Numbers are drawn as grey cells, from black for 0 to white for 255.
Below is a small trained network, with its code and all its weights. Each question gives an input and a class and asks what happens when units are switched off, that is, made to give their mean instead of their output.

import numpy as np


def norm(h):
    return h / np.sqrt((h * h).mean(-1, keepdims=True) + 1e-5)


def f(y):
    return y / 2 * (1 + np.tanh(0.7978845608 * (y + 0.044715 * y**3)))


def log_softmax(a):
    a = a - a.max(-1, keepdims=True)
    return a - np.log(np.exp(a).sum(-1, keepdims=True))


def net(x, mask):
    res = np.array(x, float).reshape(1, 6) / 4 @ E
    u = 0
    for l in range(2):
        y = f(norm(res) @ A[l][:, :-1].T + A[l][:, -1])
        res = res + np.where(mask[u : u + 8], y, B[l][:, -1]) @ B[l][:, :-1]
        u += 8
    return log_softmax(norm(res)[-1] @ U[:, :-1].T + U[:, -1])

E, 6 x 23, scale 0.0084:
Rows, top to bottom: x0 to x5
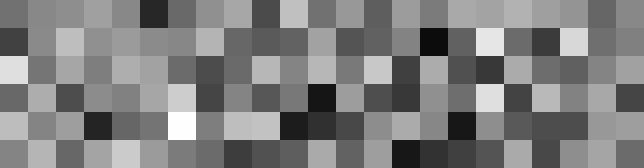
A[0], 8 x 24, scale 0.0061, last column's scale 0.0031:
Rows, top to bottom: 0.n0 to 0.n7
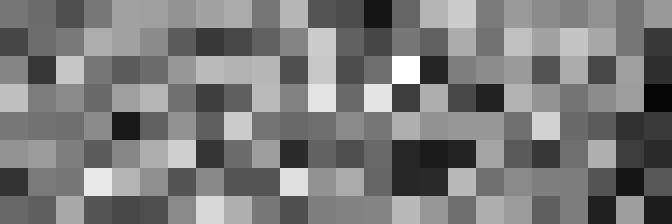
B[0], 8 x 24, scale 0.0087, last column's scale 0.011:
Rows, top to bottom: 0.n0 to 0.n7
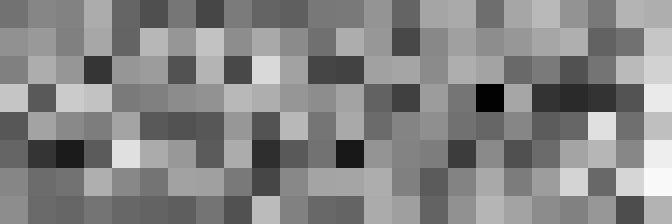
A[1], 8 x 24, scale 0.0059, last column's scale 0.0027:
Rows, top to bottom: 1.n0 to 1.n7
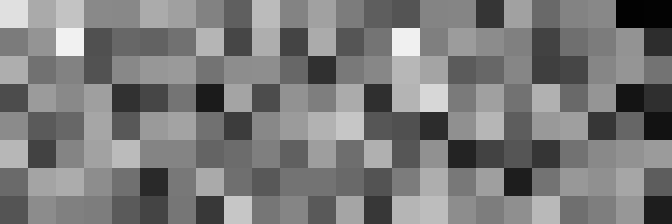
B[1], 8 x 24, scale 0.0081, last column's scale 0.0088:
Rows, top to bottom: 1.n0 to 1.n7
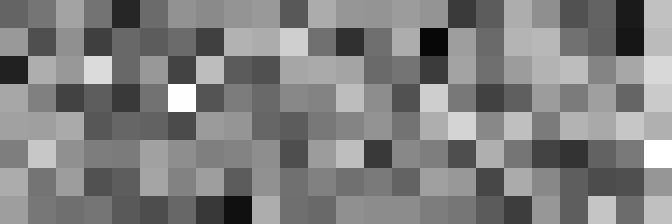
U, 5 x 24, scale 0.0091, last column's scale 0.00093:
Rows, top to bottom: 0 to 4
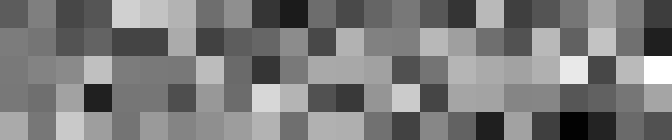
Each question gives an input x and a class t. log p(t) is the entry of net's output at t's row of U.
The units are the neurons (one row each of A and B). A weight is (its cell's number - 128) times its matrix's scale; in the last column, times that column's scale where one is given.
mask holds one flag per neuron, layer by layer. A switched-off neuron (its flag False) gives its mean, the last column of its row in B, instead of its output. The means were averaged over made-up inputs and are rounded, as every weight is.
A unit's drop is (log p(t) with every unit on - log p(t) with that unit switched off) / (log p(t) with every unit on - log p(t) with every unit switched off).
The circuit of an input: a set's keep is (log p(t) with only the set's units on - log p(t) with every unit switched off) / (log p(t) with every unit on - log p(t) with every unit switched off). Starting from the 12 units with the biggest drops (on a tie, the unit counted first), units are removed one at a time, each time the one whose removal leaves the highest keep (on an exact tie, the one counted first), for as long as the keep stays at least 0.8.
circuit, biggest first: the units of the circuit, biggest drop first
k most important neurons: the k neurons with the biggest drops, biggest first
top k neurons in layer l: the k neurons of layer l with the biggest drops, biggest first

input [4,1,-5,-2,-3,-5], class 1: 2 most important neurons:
[0.n4 0.n0]
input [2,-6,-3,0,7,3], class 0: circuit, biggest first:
[0.n5]
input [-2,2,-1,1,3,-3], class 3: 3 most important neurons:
[0.n2 0.n7 0.n6]
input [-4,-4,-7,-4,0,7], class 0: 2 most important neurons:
[0.n5 1.n0]
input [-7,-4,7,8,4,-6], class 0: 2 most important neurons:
[0.n5 0.n1]
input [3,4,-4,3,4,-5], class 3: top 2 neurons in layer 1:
[1.n1 1.n6]
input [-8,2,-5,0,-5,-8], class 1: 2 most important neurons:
[0.n4 1.n3]
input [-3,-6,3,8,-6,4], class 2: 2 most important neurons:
[0.n6 1.n4]
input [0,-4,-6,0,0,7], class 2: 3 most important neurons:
[0.n6 0.n1 0.n4]
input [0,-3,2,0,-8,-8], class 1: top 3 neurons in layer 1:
[1.n7 1.n3 1.n2]
